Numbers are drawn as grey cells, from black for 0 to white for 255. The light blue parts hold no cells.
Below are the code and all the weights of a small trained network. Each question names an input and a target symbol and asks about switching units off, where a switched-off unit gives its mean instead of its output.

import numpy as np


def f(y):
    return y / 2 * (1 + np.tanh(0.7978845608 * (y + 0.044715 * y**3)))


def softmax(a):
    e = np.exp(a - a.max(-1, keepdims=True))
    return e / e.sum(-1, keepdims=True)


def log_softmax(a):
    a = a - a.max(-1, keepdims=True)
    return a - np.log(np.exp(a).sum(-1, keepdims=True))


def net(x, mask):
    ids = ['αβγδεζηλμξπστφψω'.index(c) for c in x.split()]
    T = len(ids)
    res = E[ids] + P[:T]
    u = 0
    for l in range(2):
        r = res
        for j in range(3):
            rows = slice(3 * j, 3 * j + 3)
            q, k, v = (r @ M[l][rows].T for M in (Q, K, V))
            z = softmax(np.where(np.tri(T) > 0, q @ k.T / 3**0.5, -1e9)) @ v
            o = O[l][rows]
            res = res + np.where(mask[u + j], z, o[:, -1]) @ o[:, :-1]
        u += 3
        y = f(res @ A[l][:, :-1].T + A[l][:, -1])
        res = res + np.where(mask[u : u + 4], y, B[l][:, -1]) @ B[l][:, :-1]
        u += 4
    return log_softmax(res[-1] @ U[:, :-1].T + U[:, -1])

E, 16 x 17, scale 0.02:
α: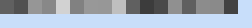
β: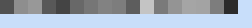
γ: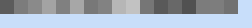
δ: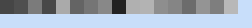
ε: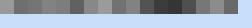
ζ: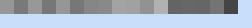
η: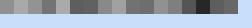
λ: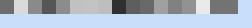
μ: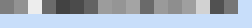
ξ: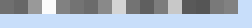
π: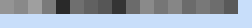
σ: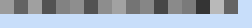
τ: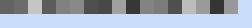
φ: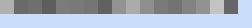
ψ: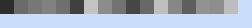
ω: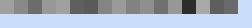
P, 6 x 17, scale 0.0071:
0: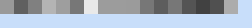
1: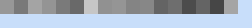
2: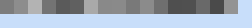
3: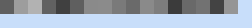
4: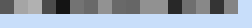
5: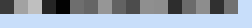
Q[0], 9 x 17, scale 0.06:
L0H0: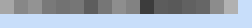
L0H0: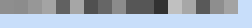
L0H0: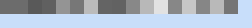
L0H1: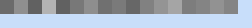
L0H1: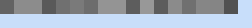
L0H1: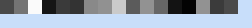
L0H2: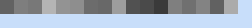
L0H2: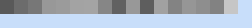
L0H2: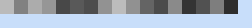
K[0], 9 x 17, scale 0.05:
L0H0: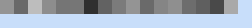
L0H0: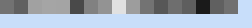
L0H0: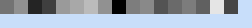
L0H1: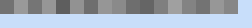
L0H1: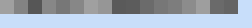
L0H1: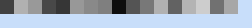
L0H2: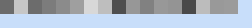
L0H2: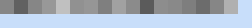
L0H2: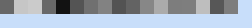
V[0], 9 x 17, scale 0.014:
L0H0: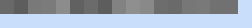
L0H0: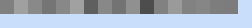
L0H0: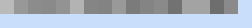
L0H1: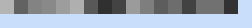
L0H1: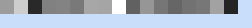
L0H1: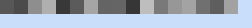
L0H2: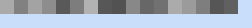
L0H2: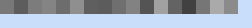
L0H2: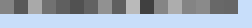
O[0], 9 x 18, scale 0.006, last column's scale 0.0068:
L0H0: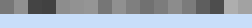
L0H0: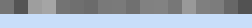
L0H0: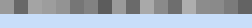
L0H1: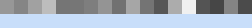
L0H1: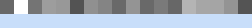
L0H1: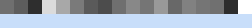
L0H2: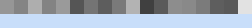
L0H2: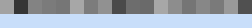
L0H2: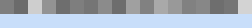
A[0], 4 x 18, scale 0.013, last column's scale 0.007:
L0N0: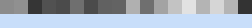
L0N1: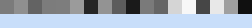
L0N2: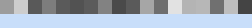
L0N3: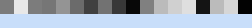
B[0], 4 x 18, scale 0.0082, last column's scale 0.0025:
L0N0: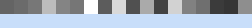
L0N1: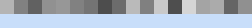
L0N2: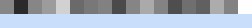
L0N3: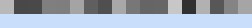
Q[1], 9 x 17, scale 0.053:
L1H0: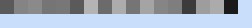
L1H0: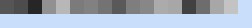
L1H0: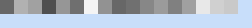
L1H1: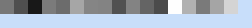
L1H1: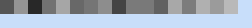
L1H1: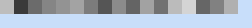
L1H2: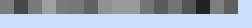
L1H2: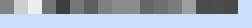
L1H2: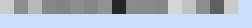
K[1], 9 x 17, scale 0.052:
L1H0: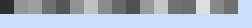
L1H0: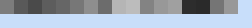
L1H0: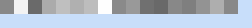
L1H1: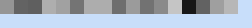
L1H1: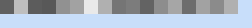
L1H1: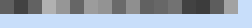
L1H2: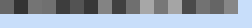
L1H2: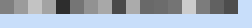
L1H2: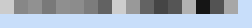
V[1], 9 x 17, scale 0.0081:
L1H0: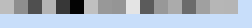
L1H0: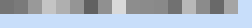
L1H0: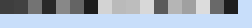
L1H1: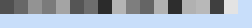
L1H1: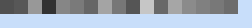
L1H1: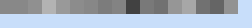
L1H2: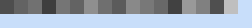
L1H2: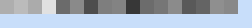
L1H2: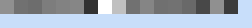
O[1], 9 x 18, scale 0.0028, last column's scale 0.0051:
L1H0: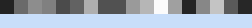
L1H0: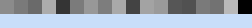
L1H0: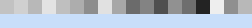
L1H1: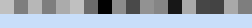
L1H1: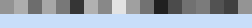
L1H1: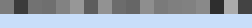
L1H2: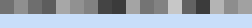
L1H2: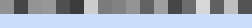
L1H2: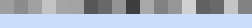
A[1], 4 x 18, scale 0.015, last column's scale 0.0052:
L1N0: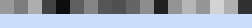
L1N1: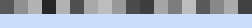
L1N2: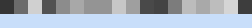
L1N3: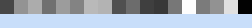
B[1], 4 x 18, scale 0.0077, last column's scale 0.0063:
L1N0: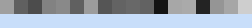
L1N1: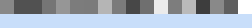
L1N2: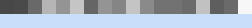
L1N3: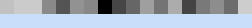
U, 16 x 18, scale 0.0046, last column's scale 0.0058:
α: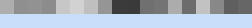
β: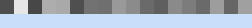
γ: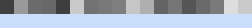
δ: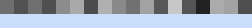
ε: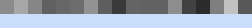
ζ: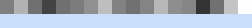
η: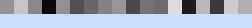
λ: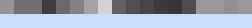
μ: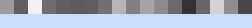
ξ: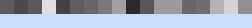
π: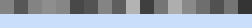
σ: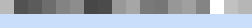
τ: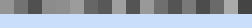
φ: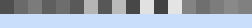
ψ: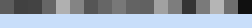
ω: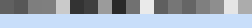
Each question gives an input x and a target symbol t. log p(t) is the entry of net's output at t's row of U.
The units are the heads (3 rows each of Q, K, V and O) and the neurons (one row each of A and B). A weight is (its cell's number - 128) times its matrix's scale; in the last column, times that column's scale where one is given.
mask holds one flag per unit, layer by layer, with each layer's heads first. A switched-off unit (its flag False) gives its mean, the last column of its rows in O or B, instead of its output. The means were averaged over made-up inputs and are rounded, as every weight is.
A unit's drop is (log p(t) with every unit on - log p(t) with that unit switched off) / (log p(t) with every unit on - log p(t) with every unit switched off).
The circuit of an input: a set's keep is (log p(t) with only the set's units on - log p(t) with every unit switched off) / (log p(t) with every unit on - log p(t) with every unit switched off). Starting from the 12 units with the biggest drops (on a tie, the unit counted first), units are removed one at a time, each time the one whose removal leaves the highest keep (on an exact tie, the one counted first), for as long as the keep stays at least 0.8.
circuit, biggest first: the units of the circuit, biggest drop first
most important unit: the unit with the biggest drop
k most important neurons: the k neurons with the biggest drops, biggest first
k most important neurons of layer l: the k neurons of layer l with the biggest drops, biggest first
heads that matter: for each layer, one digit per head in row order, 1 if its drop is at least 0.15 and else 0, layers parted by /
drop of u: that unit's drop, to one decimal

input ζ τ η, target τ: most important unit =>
L1H1
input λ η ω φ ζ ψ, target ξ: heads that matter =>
100 / 000
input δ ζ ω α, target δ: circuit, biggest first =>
(L0H1, L1H2)
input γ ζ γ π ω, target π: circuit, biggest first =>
(L0H1, L0H2)
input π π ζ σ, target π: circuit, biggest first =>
(L0H1, L0H2)
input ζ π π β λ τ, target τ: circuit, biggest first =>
(L1H1, L1H0)
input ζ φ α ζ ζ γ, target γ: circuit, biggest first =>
(L1N2, L0H1)
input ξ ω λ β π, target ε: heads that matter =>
011 / 000
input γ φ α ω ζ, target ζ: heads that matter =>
010 / 000
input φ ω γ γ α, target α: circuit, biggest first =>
(L1N3, L0H1, L1N2)
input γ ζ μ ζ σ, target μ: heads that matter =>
001 / 000
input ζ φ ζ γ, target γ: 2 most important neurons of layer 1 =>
(L1N2, L1N1)
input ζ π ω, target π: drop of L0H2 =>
0.2
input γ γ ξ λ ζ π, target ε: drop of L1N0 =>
0.9
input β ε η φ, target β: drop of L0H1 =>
0.3
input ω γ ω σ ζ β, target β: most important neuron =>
(L0N3)
